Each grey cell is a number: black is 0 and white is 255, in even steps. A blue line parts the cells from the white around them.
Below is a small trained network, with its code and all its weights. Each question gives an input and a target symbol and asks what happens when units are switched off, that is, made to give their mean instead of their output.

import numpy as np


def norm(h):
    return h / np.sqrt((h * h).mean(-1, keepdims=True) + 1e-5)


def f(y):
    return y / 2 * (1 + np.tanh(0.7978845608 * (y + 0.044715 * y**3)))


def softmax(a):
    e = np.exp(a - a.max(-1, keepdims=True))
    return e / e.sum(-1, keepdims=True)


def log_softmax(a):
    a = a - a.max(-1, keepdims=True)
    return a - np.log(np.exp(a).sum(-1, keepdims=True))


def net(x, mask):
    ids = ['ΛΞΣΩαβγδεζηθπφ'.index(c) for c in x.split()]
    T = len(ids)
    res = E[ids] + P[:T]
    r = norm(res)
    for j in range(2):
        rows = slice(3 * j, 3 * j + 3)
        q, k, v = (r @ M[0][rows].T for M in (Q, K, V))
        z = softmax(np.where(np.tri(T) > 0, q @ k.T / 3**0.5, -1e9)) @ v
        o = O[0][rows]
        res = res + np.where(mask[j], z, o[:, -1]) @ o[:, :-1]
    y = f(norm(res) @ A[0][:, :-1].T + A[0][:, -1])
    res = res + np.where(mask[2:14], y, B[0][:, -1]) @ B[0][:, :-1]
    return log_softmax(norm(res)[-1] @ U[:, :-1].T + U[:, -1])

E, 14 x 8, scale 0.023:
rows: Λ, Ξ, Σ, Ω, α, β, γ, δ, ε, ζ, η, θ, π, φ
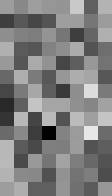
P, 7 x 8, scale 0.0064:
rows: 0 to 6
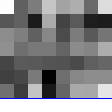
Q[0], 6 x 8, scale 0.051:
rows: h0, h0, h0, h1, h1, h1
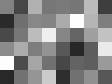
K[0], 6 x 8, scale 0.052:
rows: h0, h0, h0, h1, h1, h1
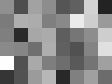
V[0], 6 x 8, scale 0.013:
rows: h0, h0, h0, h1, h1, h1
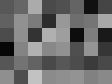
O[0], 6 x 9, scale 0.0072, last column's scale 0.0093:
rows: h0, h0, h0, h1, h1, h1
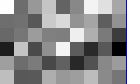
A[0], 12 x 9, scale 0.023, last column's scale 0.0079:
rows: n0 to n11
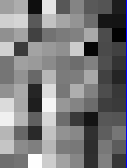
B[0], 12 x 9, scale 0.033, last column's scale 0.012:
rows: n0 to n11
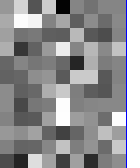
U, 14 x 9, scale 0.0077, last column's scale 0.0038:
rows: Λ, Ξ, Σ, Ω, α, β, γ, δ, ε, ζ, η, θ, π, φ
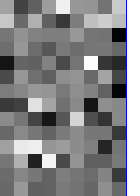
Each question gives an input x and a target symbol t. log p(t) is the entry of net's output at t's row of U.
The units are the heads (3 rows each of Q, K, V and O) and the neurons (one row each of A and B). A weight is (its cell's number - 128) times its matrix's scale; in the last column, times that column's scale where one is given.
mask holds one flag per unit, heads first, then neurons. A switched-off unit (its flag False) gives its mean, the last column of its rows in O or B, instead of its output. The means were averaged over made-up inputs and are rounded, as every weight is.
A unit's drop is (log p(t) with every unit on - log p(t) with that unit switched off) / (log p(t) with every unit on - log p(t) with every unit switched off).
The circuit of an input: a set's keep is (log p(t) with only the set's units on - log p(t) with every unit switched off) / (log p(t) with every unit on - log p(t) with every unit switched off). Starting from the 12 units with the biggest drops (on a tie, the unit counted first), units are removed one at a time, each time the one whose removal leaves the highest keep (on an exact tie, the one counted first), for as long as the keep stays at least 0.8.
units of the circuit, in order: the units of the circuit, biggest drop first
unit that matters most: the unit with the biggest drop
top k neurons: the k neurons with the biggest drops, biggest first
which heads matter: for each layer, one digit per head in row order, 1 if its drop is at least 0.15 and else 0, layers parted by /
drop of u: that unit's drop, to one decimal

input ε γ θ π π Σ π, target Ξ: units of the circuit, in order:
(n8; n10)
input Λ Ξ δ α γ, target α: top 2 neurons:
(n8; n5)
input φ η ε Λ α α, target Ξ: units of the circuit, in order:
(n8; n3)
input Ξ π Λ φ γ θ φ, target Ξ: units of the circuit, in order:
(n8; h1)
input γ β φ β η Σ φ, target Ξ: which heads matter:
00
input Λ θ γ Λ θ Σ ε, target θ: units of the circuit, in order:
(n0; h0)
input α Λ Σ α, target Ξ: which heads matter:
01
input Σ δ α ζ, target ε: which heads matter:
00
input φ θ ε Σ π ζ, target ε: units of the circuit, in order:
(n2; n8)
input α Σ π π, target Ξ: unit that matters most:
h0
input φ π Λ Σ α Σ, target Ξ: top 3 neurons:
(n8; n3; n10)
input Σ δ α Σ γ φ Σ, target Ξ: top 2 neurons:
(n8; n3)
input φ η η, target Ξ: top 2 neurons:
(n8; n10)
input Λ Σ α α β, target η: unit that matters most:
h1
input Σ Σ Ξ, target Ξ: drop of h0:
0.2
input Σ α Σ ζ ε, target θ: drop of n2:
0.0
